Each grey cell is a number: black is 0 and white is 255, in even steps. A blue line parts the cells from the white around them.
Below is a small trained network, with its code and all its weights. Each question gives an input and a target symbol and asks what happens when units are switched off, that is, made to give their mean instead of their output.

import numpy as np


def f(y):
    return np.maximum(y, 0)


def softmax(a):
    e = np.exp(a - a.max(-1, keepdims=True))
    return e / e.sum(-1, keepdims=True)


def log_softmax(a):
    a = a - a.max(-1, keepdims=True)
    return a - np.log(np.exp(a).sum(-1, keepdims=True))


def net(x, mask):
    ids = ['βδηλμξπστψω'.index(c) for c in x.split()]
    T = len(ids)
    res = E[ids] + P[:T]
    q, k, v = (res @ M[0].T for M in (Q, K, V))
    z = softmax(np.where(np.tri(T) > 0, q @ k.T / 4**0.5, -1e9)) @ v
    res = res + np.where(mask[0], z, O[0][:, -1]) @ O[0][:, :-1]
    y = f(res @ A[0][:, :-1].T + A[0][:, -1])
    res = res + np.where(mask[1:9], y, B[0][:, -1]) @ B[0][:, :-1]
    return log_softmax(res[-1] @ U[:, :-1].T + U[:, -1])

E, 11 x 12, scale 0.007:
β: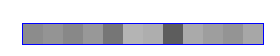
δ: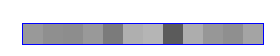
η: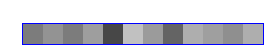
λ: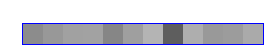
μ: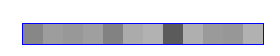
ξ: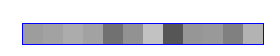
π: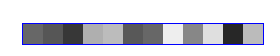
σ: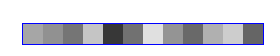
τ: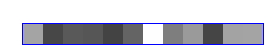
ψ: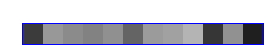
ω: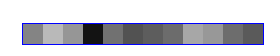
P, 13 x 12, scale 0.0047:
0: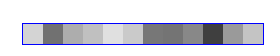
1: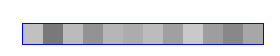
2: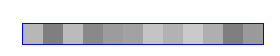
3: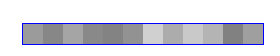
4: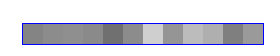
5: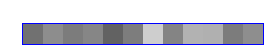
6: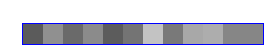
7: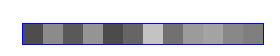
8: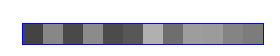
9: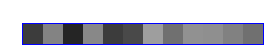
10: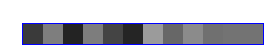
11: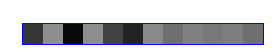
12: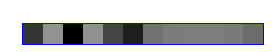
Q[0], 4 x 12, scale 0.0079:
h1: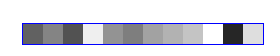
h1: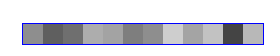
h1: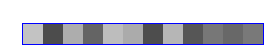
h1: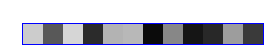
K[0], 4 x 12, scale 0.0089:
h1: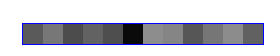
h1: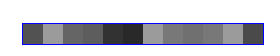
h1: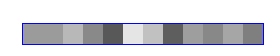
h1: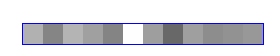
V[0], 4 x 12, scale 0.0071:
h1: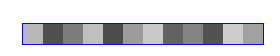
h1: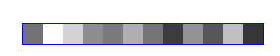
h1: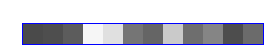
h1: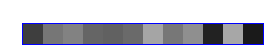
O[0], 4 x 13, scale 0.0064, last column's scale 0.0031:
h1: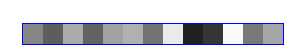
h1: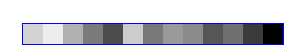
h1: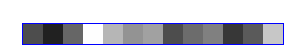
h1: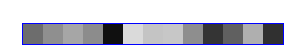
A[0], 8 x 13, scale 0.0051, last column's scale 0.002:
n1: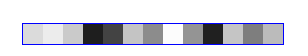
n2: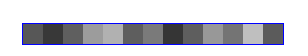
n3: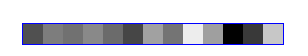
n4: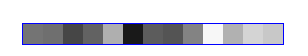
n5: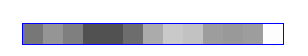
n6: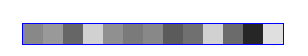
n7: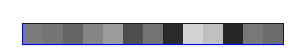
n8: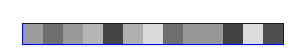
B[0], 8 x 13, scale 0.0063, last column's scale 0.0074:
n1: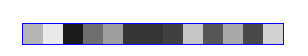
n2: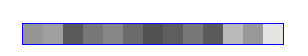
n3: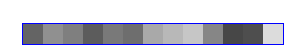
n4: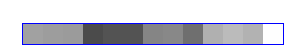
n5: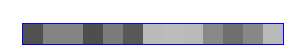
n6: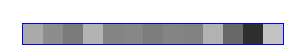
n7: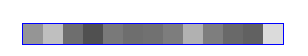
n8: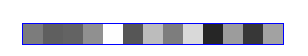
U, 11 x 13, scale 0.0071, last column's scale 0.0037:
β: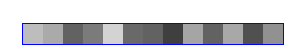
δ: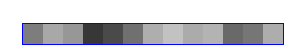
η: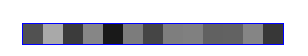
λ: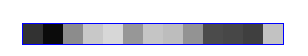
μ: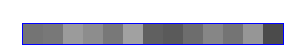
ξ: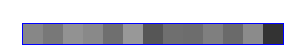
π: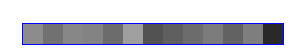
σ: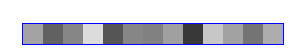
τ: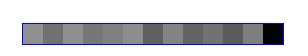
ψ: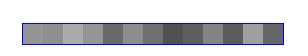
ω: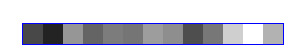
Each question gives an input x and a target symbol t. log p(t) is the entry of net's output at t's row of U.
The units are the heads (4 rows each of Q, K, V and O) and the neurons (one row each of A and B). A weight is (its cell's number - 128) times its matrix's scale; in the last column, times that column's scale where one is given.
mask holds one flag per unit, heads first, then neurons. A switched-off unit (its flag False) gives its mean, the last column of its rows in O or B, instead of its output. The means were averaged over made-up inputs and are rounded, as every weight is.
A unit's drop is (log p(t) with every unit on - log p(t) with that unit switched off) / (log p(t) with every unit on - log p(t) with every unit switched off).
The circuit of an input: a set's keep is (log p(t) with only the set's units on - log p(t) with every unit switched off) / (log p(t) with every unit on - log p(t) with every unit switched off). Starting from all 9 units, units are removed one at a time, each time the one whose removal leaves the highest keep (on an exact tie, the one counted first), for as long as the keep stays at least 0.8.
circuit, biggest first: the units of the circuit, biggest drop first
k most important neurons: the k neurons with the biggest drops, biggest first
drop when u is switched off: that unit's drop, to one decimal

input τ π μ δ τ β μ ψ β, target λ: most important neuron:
n4
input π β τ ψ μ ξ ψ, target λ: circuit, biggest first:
n4, n1, h1
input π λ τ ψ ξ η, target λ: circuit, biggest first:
h1, n4, n8, n1
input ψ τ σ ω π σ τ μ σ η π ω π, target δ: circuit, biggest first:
h1, n3, n4
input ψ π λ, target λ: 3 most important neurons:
n1, n8, n4
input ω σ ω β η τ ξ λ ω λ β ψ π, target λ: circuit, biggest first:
h1, n8, n1
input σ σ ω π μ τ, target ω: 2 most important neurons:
n1, n6
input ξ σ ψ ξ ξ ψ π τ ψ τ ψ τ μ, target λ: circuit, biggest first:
h1, n4, n8, n2
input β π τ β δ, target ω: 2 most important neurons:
n1, n3
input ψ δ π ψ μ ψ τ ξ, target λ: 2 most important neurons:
n4, n8
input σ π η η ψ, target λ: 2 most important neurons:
n4, n1
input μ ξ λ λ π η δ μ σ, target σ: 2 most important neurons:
n1, n6
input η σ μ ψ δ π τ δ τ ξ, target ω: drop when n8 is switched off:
0.0
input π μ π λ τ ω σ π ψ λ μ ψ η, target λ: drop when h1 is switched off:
0.8
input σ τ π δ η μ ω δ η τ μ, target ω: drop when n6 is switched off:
0.2
